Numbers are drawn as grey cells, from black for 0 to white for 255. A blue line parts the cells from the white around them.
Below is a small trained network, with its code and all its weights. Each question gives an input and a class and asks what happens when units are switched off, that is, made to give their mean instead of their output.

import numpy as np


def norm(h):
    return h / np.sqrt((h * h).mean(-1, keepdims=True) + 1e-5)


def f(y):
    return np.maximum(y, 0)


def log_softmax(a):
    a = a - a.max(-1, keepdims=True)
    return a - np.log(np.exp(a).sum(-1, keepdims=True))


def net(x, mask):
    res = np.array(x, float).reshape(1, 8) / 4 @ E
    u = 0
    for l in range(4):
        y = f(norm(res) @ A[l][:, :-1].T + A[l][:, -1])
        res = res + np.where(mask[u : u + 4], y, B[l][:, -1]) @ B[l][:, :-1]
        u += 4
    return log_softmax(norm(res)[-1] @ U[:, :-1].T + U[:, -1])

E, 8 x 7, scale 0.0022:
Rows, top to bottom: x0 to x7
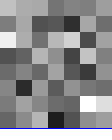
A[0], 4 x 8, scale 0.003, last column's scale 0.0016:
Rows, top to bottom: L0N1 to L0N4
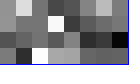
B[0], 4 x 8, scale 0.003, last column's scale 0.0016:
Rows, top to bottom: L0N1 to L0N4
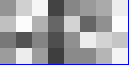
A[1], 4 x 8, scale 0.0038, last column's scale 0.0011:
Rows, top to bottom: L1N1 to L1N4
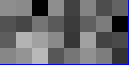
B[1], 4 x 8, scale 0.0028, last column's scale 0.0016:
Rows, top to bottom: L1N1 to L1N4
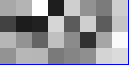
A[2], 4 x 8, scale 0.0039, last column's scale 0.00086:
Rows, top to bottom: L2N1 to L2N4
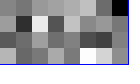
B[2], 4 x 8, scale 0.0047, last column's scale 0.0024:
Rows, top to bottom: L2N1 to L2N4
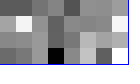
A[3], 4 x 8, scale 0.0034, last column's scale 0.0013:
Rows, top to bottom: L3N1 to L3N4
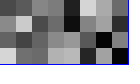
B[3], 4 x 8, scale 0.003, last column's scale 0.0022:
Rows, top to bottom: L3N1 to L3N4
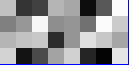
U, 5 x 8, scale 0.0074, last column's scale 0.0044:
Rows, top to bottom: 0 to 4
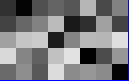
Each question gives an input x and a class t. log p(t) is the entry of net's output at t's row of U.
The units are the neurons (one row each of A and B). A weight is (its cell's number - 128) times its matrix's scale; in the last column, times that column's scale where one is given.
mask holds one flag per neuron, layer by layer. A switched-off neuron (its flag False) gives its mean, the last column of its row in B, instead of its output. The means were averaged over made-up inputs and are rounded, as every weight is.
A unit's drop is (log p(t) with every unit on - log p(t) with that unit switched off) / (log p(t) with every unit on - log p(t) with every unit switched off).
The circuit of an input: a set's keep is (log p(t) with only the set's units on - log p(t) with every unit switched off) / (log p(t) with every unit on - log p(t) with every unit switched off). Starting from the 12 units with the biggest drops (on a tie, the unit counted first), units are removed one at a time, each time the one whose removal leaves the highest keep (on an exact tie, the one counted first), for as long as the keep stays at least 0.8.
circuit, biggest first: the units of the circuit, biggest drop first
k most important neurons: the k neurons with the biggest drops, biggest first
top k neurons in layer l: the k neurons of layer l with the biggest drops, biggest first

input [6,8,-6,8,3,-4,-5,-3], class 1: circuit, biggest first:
L2N4, L1N3
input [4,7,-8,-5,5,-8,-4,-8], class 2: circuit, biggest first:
L1N1
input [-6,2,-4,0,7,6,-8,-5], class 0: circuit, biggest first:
L1N2, L0N3
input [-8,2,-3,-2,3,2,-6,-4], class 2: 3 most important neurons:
L3N3, L1N1, L0N2
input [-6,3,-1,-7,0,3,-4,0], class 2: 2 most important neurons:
L3N3, L1N1
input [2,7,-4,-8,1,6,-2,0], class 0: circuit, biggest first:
L1N2, L0N2
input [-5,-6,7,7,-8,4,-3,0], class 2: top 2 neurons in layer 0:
L0N4, L0N2
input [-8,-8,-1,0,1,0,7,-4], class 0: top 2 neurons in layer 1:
L1N1, L1N4
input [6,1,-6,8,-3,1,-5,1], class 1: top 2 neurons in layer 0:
L0N2, L0N1
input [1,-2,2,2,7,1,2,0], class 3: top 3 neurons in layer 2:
L2N4, L2N2, L2N3
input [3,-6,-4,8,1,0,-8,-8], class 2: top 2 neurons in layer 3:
L3N1, L3N4
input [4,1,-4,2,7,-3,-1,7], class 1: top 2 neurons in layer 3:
L3N1, L3N3
